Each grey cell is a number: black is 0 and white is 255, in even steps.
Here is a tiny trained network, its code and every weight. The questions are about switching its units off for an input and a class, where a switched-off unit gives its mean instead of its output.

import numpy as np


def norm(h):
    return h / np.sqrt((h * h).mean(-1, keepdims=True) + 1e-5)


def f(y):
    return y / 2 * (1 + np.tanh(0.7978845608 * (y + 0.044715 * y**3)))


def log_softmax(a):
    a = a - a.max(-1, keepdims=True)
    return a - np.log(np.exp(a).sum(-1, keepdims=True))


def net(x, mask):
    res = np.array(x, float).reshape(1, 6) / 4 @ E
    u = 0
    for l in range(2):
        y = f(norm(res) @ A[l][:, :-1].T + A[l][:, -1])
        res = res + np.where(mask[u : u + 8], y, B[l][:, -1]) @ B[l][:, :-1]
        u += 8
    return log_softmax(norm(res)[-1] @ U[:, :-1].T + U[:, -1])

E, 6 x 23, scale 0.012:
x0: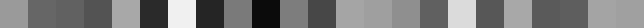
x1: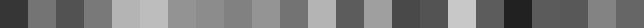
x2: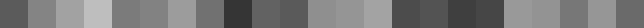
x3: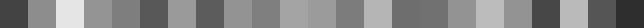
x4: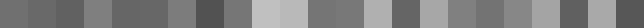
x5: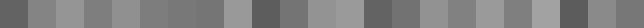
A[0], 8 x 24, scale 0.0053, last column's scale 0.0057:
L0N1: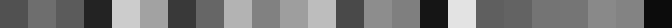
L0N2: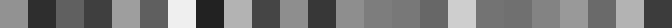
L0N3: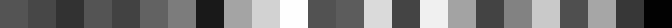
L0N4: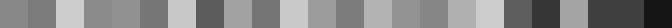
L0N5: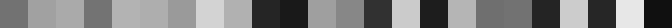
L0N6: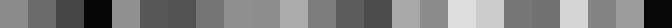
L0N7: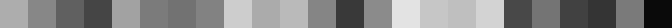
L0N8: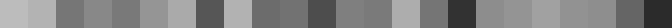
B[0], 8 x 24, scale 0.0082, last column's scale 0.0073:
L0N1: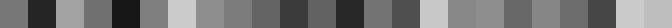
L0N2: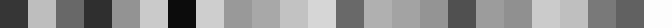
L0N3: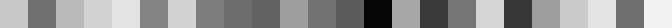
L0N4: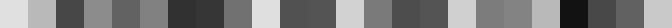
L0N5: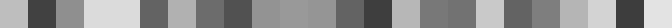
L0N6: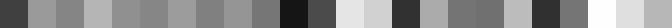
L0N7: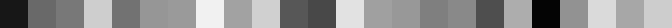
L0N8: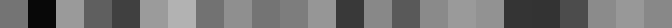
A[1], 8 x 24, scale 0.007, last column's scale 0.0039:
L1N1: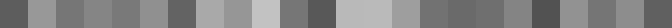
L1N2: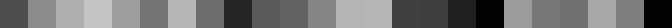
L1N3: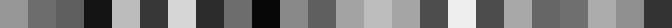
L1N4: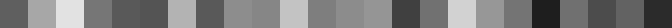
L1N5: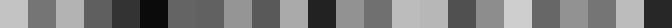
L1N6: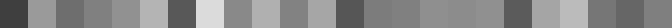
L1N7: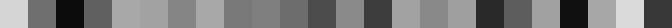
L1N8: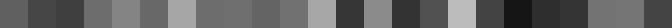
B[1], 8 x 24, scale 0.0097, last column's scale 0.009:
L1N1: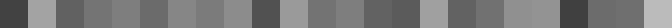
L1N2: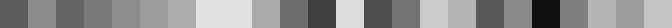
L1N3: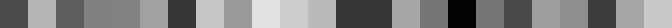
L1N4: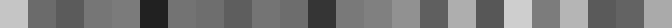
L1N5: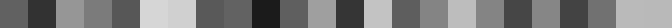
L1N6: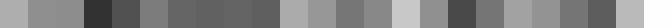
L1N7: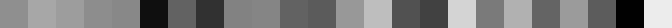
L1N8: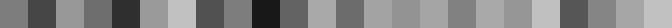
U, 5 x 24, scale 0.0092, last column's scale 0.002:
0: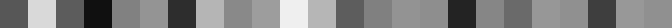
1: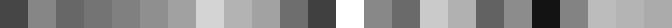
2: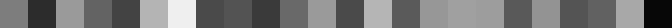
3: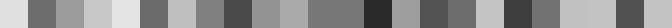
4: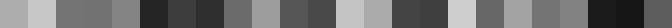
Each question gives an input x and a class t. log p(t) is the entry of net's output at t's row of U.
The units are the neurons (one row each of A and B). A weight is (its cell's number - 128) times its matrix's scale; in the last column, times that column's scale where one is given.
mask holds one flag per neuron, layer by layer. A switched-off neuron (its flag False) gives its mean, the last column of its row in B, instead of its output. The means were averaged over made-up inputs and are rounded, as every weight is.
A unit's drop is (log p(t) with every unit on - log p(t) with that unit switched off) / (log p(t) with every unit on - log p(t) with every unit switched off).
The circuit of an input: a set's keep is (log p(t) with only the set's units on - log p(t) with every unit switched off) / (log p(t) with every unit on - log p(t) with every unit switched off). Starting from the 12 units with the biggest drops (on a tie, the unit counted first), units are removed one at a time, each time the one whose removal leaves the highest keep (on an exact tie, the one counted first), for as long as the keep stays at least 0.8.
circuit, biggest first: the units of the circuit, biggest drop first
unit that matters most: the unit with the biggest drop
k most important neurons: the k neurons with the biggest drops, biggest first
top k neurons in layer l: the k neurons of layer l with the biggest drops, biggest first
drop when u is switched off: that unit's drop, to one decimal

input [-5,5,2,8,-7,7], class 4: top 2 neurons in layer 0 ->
(L0N3, L0N4)
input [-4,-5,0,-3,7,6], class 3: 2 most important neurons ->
(L0N3, L0N2)
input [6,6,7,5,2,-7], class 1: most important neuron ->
(L1N2)
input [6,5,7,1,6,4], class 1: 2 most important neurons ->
(L1N2, L1N6)
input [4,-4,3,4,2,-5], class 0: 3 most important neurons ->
(L1N3, L0N1, L1N7)
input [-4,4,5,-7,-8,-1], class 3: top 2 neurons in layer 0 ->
(L0N5, L0N4)
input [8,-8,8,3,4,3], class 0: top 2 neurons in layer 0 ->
(L0N7, L0N6)
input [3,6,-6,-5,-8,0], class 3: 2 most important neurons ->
(L0N5, L1N2)
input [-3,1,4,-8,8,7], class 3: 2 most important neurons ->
(L0N3, L0N4)
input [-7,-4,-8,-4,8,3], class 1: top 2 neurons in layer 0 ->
(L0N7, L0N2)
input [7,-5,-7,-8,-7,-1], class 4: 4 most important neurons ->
(L1N7, L0N3, L1N6, L1N2)
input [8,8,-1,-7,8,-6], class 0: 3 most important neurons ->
(L1N3, L0N2, L1N5)
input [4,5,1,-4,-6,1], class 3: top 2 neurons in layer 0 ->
(L0N5, L0N8)
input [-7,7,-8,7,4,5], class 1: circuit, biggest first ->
(L0N7)
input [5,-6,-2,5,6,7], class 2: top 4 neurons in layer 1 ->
(L1N5, L1N7, L1N6, L1N2)
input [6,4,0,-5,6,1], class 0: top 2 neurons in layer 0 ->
(L0N2, L0N5)
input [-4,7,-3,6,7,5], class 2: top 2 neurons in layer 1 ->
(L1N8, L1N7)
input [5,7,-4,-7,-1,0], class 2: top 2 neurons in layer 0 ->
(L0N1, L0N4)
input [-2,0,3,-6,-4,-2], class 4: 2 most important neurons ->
(L1N7, L0N3)
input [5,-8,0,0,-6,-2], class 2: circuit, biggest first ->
(L1N5)
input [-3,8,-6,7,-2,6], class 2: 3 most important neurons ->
(L0N1, L1N8, L1N7)
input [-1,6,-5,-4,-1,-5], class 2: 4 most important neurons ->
(L0N1, L1N8, L1N2, L0N2)
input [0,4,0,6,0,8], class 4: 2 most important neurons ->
(L1N4, L0N4)
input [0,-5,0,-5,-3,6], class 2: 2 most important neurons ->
(L1N5, L0N4)
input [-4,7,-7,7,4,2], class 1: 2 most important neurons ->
(L0N7, L1N7)
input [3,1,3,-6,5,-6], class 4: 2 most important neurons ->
(L1N7, L0N5)
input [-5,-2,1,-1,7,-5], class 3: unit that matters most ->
L0N3
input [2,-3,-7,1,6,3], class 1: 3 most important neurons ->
(L0N7, L0N6, L0N5)
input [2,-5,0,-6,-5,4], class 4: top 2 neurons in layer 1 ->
(L1N7, L1N8)
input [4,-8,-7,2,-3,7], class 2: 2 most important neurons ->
(L1N5, L1N2)
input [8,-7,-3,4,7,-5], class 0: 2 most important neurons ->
(L1N3, L0N2)
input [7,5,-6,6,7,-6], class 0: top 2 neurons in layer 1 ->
(L1N3, L1N7)
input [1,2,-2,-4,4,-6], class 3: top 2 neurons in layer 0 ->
(L0N3, L0N4)
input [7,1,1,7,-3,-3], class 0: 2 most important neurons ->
(L1N3, L1N7)
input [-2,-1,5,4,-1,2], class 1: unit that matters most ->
L1N2
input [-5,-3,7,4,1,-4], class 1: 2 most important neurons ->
(L1N2, L0N2)
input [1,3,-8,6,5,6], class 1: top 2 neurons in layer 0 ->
(L0N7, L0N6)
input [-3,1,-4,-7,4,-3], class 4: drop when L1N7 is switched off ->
0.9
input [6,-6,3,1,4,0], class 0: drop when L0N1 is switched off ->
0.1
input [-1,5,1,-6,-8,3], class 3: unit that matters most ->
L0N5
